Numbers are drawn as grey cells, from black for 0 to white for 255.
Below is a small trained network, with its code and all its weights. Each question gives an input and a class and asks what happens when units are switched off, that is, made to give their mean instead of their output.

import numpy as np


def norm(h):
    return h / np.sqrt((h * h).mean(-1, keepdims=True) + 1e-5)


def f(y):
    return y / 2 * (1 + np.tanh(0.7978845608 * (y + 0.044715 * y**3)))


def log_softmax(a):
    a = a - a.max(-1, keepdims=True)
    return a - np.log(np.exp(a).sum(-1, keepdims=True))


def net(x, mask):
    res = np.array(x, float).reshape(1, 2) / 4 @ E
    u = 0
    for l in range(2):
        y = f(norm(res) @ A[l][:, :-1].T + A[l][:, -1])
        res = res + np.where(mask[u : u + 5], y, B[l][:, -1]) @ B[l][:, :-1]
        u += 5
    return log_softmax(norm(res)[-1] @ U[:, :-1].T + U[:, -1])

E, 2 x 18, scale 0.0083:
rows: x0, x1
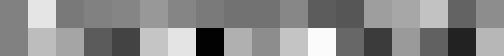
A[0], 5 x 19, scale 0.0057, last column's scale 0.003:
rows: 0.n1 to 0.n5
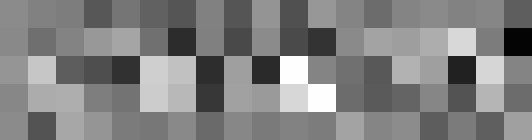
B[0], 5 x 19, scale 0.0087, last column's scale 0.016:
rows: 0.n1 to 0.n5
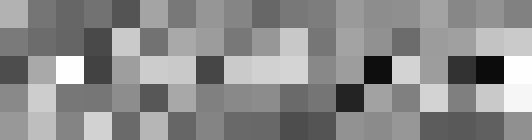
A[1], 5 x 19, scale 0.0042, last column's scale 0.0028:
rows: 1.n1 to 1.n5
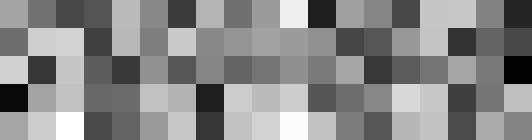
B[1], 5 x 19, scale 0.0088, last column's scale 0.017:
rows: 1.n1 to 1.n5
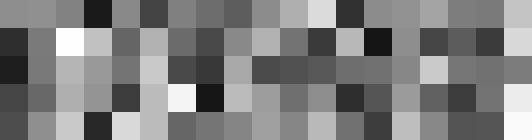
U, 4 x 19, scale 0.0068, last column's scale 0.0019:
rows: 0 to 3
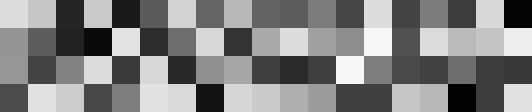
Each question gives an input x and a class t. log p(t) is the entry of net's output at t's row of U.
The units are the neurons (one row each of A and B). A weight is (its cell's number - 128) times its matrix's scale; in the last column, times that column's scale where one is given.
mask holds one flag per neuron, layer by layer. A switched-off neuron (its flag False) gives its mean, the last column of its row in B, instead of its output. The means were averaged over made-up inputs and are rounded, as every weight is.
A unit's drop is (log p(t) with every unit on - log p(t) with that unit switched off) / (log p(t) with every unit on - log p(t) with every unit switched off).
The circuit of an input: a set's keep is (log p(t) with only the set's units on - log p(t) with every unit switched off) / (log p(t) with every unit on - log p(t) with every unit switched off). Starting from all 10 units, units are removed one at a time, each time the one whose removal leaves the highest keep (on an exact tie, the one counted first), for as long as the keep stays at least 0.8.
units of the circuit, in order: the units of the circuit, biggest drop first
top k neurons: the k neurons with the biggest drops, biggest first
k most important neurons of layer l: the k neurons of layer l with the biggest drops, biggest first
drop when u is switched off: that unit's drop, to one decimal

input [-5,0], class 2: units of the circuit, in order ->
(0.n3; 0.n4; 1.n5; 1.n4)
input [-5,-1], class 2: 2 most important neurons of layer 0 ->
(0.n2; 0.n3)
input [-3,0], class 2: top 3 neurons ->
(0.n2; 0.n3; 0.n4)
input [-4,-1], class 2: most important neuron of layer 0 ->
(0.n2)
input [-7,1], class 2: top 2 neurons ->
(0.n3; 0.n4)
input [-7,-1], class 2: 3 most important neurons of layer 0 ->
(0.n3; 0.n4; 0.n2)
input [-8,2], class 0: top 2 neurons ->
(0.n3; 1.n5)
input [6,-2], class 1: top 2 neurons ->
(0.n3; 1.n4)
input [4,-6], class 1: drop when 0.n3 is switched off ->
0.8
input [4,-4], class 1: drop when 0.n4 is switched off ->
0.0
